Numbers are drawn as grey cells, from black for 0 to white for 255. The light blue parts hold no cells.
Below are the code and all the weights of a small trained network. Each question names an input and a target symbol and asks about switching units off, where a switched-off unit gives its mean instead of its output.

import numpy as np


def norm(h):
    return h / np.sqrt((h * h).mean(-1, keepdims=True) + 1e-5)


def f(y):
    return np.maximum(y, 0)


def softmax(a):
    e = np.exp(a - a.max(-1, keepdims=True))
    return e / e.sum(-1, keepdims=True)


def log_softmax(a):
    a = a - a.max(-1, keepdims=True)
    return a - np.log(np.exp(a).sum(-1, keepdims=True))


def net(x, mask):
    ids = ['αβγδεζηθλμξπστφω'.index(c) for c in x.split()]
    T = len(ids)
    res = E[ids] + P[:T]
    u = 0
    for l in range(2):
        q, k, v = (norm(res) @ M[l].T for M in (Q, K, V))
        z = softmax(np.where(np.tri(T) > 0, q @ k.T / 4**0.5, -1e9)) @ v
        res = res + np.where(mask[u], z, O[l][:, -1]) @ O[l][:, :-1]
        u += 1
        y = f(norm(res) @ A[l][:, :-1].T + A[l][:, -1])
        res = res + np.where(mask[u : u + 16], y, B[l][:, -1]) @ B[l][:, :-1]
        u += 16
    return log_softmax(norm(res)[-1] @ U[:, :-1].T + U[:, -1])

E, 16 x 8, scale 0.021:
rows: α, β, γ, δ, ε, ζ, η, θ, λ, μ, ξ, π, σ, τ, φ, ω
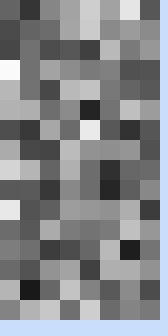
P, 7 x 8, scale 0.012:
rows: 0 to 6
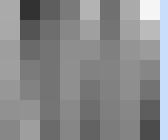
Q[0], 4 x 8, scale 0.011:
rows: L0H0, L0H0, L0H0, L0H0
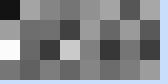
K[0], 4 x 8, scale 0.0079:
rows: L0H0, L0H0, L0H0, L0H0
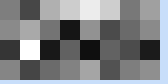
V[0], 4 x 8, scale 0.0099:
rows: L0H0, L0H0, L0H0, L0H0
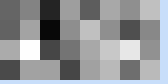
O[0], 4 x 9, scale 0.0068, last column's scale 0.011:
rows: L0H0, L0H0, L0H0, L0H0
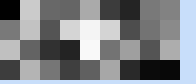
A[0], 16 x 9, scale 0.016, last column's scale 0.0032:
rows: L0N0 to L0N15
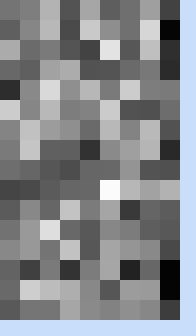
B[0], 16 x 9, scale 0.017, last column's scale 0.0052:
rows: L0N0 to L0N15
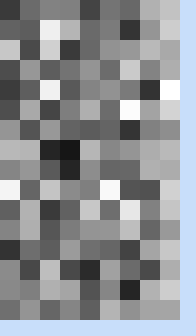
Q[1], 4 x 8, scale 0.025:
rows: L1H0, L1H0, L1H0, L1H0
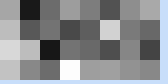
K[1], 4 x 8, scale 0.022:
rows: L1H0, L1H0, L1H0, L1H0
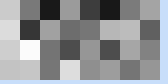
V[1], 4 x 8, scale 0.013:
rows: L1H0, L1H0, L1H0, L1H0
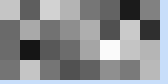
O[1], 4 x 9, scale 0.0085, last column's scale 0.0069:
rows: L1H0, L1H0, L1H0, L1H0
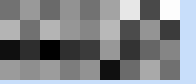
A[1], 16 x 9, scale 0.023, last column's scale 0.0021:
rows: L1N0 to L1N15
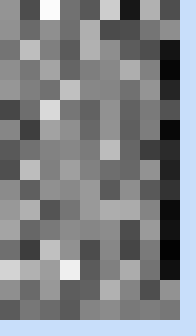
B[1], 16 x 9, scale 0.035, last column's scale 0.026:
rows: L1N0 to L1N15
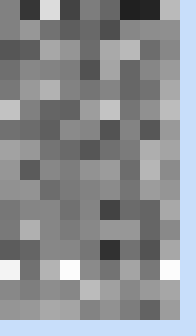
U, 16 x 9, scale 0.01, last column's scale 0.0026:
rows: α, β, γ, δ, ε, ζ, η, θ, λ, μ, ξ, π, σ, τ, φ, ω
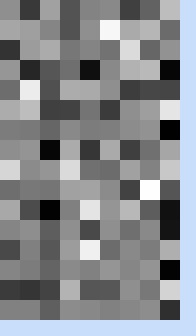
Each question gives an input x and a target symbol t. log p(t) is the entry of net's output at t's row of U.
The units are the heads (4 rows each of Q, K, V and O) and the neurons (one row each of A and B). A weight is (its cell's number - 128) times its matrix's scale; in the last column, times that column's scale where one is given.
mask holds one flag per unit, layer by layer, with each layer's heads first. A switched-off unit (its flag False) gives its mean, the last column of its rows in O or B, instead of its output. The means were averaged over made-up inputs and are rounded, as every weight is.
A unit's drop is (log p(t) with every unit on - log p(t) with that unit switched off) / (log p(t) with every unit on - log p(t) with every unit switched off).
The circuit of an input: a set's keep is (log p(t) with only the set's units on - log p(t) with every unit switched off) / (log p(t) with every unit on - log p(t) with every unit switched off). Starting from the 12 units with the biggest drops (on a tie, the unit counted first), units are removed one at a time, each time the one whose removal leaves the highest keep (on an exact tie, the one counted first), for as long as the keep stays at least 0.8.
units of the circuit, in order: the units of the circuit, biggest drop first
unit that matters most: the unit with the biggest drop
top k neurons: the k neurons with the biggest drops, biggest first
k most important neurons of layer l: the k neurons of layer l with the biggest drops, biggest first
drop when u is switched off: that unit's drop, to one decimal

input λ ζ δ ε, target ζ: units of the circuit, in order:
L0H0; L1N13; L1N1; L1N0
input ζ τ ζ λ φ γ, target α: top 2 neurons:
L0N9; L0N13
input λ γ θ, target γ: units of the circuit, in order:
L0H0; L1N2; L1N13; L1N0
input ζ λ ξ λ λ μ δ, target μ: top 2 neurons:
L0N5; L1N13
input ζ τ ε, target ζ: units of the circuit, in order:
L1N13; L0H0; L1N1; L1N0
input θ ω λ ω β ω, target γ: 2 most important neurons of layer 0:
L0N5; L0N9
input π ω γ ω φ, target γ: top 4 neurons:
L1N2; L1N13; L0N10; L1N0
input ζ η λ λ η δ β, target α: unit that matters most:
L0N4
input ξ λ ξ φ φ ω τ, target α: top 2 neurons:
L0N9; L1N13
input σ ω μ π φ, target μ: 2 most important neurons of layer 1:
L1N13; L1N8
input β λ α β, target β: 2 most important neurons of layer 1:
L1N13; L1N7
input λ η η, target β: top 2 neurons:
L0N4; L1N13
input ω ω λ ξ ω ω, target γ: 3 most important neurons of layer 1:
L1N13; L1N0; L1N5
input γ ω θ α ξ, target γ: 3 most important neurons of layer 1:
L1N2; L1N13; L1N0
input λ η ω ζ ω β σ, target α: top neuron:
L0N13
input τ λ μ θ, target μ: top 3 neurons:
L1N13; L1N8; L1N0
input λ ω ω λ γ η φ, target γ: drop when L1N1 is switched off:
0.1
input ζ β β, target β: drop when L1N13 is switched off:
0.3
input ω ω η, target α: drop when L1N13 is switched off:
0.2
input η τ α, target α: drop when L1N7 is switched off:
0.0
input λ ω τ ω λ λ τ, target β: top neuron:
L0N9
